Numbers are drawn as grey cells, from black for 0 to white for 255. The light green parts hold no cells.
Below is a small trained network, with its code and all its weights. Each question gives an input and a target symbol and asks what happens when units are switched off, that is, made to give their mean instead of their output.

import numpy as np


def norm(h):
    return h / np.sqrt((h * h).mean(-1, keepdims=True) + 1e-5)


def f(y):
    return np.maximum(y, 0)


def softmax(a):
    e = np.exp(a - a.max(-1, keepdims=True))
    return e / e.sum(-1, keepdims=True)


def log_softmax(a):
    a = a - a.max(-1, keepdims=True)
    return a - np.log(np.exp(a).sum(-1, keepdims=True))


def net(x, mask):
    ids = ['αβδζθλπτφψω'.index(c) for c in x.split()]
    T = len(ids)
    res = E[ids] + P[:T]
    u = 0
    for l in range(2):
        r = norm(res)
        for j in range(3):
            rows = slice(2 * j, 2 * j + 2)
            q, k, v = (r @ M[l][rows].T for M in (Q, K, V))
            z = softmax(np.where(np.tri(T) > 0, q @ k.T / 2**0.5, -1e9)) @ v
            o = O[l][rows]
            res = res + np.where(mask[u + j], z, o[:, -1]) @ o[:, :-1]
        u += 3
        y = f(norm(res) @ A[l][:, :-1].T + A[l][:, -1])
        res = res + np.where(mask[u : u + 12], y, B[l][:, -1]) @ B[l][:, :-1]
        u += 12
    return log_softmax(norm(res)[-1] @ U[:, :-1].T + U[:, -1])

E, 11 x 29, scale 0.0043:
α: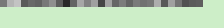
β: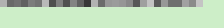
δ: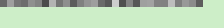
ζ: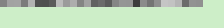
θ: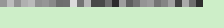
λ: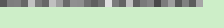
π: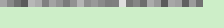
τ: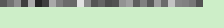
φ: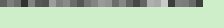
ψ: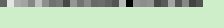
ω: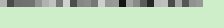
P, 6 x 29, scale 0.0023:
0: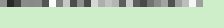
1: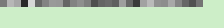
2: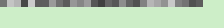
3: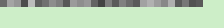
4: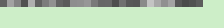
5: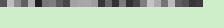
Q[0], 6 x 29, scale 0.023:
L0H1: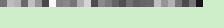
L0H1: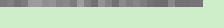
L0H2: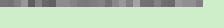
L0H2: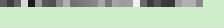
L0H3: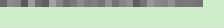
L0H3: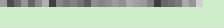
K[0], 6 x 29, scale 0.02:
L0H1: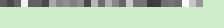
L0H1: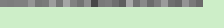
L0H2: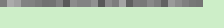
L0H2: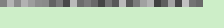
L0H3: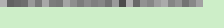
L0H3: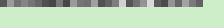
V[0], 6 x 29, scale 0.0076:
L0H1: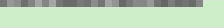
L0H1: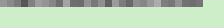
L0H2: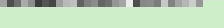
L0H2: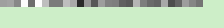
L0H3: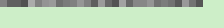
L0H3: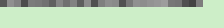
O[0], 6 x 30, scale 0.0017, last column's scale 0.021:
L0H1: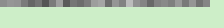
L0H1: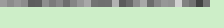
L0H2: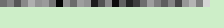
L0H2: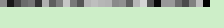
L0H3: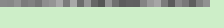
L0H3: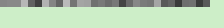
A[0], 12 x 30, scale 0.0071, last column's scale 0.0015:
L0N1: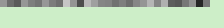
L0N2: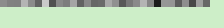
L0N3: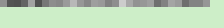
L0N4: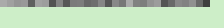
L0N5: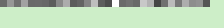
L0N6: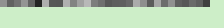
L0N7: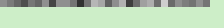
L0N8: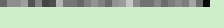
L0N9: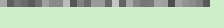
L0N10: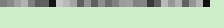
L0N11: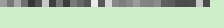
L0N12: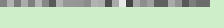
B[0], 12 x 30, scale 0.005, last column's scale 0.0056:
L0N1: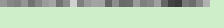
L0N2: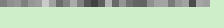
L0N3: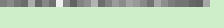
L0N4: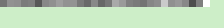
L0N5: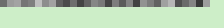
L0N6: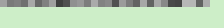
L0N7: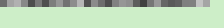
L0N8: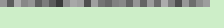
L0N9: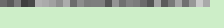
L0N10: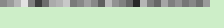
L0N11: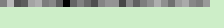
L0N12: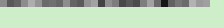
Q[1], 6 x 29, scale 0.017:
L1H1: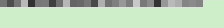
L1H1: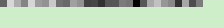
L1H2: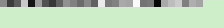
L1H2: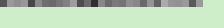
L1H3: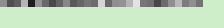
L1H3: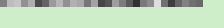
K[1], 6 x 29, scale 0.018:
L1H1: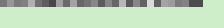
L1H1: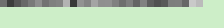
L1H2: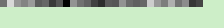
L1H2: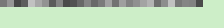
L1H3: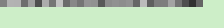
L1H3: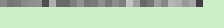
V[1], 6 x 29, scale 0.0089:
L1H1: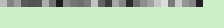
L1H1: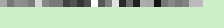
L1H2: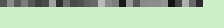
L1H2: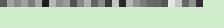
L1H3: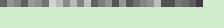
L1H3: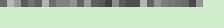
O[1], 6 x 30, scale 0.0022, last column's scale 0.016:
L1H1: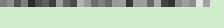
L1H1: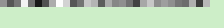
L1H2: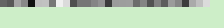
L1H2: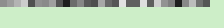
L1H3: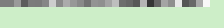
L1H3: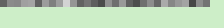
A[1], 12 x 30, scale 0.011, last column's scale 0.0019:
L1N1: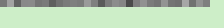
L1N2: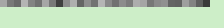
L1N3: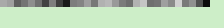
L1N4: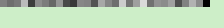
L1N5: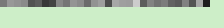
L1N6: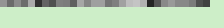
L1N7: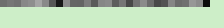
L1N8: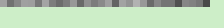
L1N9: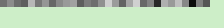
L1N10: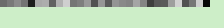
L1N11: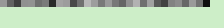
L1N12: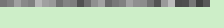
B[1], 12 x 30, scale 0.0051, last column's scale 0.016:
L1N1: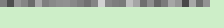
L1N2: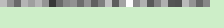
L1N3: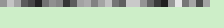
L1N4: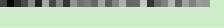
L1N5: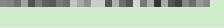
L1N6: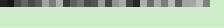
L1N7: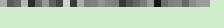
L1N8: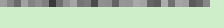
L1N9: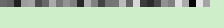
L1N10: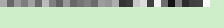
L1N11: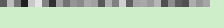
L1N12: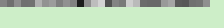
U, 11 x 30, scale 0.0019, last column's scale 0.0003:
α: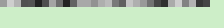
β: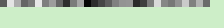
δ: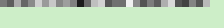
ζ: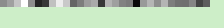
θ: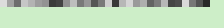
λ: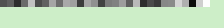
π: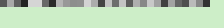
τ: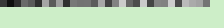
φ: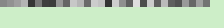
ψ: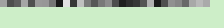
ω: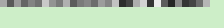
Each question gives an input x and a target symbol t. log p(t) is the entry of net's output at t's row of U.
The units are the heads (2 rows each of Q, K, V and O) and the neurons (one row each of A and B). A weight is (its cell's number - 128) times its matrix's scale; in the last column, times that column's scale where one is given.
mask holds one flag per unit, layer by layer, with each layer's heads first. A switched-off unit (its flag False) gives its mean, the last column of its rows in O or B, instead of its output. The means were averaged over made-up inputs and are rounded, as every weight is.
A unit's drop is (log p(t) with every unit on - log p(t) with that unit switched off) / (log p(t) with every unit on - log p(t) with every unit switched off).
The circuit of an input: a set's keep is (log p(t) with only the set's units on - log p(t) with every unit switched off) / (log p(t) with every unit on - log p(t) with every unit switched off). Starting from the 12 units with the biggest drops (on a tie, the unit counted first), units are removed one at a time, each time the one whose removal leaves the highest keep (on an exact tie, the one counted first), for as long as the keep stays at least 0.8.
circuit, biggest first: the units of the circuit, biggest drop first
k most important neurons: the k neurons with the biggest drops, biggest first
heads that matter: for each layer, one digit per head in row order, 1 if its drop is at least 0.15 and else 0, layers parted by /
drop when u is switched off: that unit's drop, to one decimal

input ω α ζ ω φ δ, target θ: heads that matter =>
011 / 000
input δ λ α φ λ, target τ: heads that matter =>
000 / 010
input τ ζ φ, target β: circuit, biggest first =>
L0H2; L1N10
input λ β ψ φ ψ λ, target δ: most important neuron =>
L1N12
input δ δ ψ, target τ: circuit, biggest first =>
L1N4; L1H2
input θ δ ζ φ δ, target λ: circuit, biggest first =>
L0H2; L1N9; L1H2
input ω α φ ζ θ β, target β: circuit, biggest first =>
L0H2; L0N7; L0N11; L1N10
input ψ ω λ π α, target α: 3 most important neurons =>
L1N3; L0N11; L0N9
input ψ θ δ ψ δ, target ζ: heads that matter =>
010 / 100
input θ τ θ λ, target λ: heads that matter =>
000 / 010
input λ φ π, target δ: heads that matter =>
000 / 100
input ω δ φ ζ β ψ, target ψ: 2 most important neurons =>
L0N12; L1N7
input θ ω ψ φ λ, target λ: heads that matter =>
010 / 000
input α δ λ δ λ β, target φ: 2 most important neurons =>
L1N5; L0N8
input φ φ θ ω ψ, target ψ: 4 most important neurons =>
L0N12; L0N9; L1N7; L1N10
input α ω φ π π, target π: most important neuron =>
L0N12
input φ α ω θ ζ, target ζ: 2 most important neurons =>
L0N10; L0N9
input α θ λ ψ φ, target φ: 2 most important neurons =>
L1N5; L0N8
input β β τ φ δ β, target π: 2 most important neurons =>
L1N11; L1N10
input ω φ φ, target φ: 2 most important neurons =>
L0N7; L1N5
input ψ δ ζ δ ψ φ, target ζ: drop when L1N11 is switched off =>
0.0
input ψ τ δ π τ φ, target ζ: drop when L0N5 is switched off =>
0.1
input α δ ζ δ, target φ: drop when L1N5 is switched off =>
0.2
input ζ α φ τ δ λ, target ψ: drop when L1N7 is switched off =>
0.2
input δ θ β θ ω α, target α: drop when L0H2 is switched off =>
1.2
